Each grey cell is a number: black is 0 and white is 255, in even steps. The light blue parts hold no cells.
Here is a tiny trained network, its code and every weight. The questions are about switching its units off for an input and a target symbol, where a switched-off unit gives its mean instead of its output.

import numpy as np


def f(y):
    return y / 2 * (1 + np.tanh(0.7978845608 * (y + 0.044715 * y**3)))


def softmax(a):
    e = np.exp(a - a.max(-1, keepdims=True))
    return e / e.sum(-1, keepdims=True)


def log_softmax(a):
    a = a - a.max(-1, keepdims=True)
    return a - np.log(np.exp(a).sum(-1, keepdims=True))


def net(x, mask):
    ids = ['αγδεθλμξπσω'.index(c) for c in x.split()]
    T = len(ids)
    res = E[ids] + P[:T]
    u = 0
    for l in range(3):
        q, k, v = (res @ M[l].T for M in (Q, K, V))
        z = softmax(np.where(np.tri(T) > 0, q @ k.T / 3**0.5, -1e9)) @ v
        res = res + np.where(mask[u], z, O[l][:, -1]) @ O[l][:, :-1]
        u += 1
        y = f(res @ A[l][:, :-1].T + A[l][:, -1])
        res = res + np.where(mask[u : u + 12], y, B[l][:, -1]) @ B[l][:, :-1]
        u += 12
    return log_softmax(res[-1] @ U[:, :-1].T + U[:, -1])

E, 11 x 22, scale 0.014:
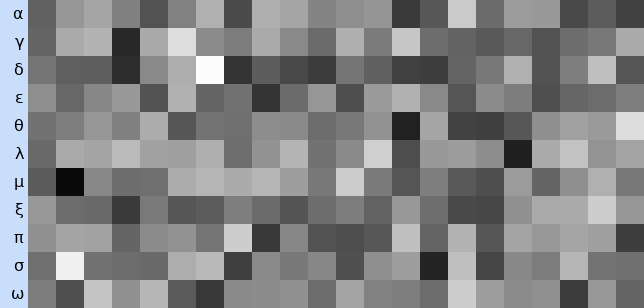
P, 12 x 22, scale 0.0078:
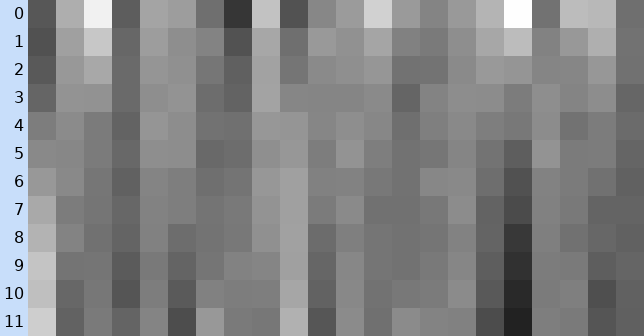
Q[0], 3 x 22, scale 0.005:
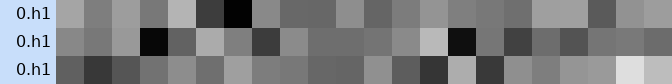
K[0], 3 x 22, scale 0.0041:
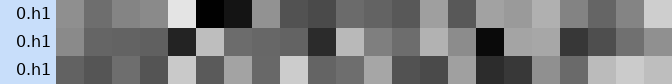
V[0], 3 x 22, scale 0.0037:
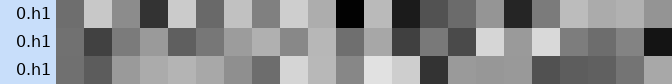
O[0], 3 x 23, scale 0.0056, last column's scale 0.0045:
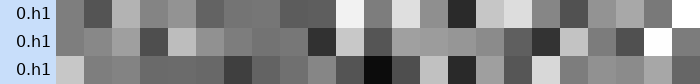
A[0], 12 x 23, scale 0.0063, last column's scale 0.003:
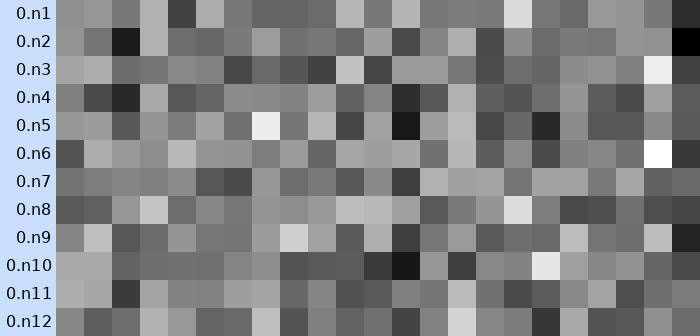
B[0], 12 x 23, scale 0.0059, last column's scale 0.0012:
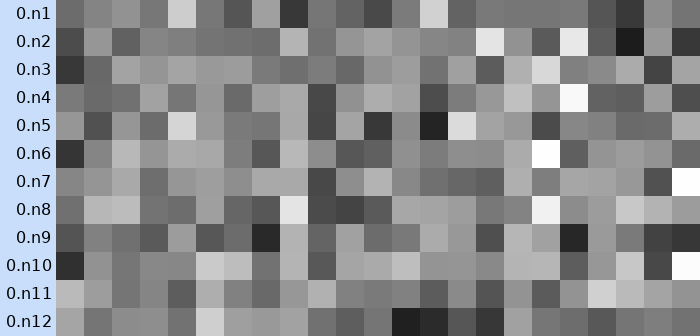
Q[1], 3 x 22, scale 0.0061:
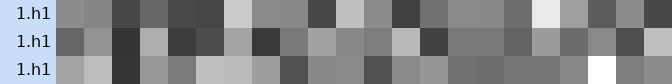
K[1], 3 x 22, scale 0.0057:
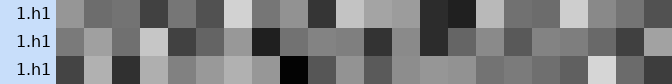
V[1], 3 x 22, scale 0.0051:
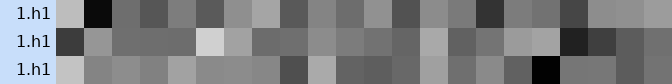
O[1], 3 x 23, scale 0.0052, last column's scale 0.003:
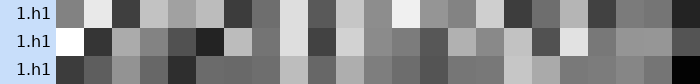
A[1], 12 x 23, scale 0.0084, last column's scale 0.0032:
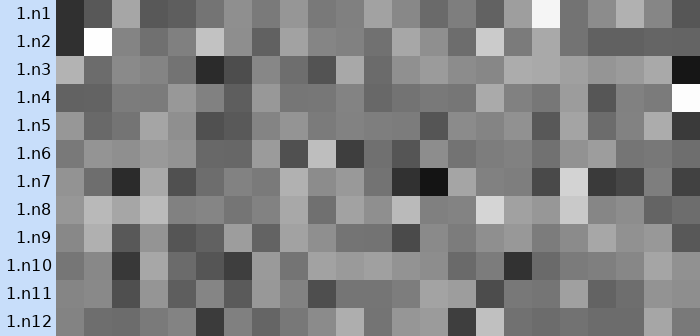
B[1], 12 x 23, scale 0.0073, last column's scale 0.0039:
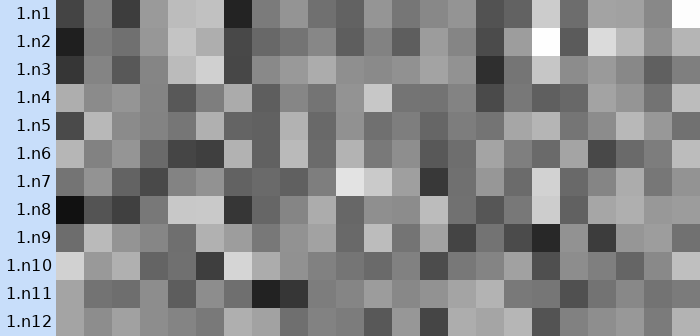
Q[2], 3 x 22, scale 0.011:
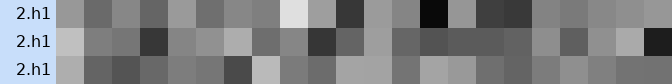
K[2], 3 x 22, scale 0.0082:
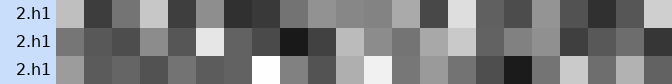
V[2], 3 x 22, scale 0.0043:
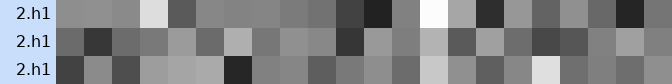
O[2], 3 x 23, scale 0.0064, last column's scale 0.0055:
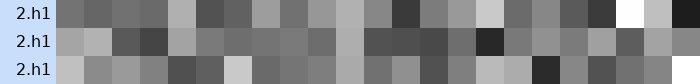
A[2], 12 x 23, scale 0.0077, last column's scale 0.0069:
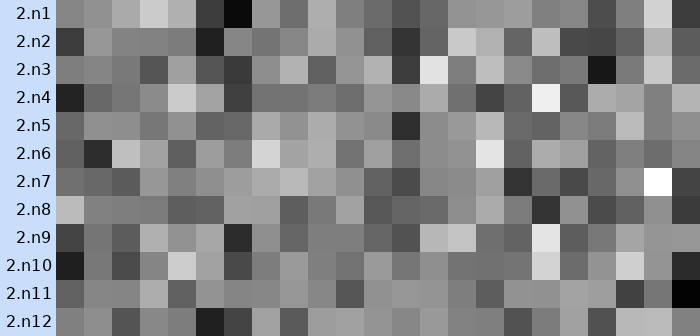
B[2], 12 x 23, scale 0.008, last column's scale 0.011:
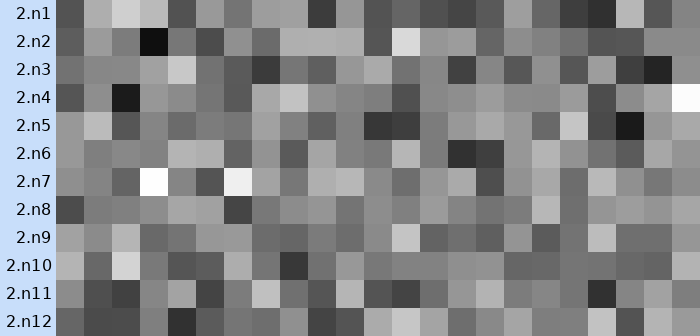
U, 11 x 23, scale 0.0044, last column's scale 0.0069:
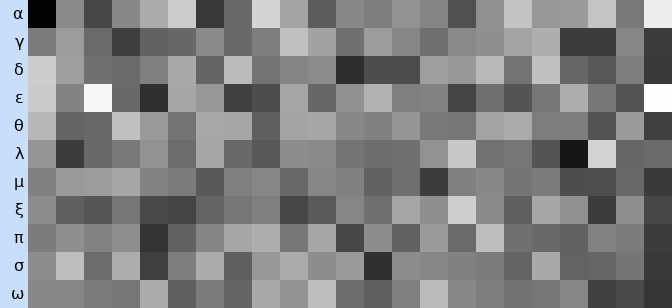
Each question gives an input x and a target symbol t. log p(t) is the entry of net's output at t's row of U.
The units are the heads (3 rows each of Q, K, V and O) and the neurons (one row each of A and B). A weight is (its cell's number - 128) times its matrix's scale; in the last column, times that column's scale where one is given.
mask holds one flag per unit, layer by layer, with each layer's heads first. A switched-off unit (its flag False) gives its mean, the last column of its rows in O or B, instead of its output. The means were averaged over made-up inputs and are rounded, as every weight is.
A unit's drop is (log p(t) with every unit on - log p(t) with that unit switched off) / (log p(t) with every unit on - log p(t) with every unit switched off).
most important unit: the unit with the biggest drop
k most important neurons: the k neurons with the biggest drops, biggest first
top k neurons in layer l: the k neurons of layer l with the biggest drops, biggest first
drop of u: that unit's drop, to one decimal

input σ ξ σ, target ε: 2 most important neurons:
[2.n4, 1.n1]
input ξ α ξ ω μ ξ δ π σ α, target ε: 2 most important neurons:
[2.n4, 2.n5]
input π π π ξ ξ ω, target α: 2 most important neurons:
[0.n8, 2.n4]
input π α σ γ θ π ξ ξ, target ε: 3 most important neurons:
[2.n4, 1.n1, 1.n10]
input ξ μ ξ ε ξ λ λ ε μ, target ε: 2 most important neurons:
[1.n7, 2.n4]
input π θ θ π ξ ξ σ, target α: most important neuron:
[1.n2]
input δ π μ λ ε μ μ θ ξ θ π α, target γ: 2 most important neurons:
[2.n2, 1.n7]
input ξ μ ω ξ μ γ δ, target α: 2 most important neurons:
[0.n10, 2.n4]
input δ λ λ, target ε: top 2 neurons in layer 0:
[0.n6, 0.n8]
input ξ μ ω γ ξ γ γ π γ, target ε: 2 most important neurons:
[2.n4, 2.n5]
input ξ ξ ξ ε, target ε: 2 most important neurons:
[2.n4, 1.n11]
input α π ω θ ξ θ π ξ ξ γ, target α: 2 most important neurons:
[1.n2, 0.n6]
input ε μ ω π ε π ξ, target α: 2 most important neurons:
[1.n7, 0.n3]
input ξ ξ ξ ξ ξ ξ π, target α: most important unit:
1.h1
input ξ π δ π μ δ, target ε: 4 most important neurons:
[2.n4, 0.n8, 1.n1, 1.n2]
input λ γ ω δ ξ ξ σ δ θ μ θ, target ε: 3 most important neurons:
[2.n4, 1.n1, 1.n10]
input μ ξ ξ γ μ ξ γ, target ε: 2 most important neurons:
[1.n1, 2.n4]
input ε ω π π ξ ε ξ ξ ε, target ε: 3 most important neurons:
[2.n4, 1.n7, 1.n11]
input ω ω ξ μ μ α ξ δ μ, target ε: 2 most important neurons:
[2.n4, 2.n5]
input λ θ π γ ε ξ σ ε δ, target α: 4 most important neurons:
[1.n1, 1.n7, 0.n10, 0.n5]
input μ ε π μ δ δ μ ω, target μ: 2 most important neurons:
[1.n4, 2.n3]
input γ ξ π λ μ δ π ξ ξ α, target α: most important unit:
0.n8
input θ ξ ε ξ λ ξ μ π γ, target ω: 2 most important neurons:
[2.n3, 0.n9]
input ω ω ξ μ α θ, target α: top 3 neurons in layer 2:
[2.n4, 2.n5, 2.n10]
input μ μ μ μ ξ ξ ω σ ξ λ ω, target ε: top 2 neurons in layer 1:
[1.n4, 1.n1]
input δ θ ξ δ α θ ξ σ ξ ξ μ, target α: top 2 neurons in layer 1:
[1.n1, 1.n6]
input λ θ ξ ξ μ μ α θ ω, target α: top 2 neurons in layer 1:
[1.n8, 1.n4]
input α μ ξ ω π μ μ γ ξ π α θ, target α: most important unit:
2.h1
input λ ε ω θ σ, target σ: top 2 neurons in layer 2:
[2.n5, 2.n7]
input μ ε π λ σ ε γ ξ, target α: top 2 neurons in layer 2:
[2.n10, 2.n5]
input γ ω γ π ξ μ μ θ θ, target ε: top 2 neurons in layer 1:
[1.n10, 1.n1]
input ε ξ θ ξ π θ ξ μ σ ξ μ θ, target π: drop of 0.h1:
1.3
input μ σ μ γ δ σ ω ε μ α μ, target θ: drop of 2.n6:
0.2
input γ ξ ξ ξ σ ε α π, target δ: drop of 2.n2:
0.0
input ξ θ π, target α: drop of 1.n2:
0.1
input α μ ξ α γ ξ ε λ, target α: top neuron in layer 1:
[1.n1]
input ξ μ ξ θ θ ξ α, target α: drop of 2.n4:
0.2
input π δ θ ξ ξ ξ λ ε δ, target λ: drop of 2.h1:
0.9
